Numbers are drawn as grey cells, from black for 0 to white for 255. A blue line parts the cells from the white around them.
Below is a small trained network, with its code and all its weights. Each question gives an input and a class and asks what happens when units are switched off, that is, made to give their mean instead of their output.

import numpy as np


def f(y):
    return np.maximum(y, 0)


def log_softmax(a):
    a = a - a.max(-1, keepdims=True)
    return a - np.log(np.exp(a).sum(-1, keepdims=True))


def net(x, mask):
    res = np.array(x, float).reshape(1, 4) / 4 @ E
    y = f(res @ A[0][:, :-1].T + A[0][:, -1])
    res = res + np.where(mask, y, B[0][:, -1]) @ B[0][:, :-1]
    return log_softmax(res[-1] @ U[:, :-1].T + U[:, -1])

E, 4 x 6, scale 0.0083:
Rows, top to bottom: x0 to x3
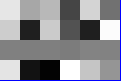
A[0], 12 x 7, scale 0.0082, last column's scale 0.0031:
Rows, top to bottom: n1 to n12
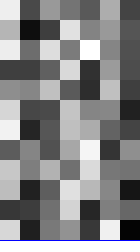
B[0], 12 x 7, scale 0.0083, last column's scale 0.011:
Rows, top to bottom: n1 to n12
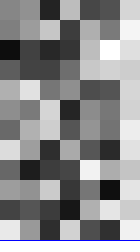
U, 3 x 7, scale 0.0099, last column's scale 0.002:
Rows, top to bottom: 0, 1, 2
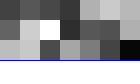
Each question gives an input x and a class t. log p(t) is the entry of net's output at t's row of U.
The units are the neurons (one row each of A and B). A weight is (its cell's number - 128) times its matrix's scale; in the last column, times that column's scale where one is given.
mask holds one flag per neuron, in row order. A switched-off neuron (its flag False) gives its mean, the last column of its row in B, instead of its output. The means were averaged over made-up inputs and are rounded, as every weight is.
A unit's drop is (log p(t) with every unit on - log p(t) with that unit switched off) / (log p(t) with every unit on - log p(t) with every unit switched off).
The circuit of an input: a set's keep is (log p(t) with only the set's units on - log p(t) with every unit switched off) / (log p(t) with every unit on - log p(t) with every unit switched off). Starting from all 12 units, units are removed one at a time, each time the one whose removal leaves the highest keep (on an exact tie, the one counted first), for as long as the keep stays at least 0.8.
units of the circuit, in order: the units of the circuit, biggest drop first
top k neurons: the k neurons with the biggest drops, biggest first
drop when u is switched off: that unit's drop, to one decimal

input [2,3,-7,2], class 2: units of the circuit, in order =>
(n11)
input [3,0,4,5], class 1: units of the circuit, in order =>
(n10; n7)
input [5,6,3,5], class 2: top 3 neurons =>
(n12; n1; n11)
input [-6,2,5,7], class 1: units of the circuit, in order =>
(n10; n2)
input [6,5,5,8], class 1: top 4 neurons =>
(n10; n7; n6; n2)
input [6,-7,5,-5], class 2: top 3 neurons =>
(n8; n11; n4)
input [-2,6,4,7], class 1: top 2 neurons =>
(n2; n6)
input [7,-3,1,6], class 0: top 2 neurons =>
(n3; n9)
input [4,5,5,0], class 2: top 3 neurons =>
(n12; n11; n1)
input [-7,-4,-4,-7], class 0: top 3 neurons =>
(n10; n11; n7)
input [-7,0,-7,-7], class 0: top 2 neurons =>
(n11; n10)
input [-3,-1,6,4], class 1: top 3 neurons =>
(n3; n10; n9)
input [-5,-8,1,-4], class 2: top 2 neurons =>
(n8; n3)
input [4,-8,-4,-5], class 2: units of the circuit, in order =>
(n8)
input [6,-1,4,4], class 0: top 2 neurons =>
(n3; n9)
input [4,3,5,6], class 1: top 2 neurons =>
(n10; n7)
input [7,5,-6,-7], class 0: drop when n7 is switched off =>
0.2
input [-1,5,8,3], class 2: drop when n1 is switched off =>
0.2
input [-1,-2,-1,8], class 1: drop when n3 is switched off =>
0.0
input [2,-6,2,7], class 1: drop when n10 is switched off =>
0.1
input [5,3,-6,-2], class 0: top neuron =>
(n3)
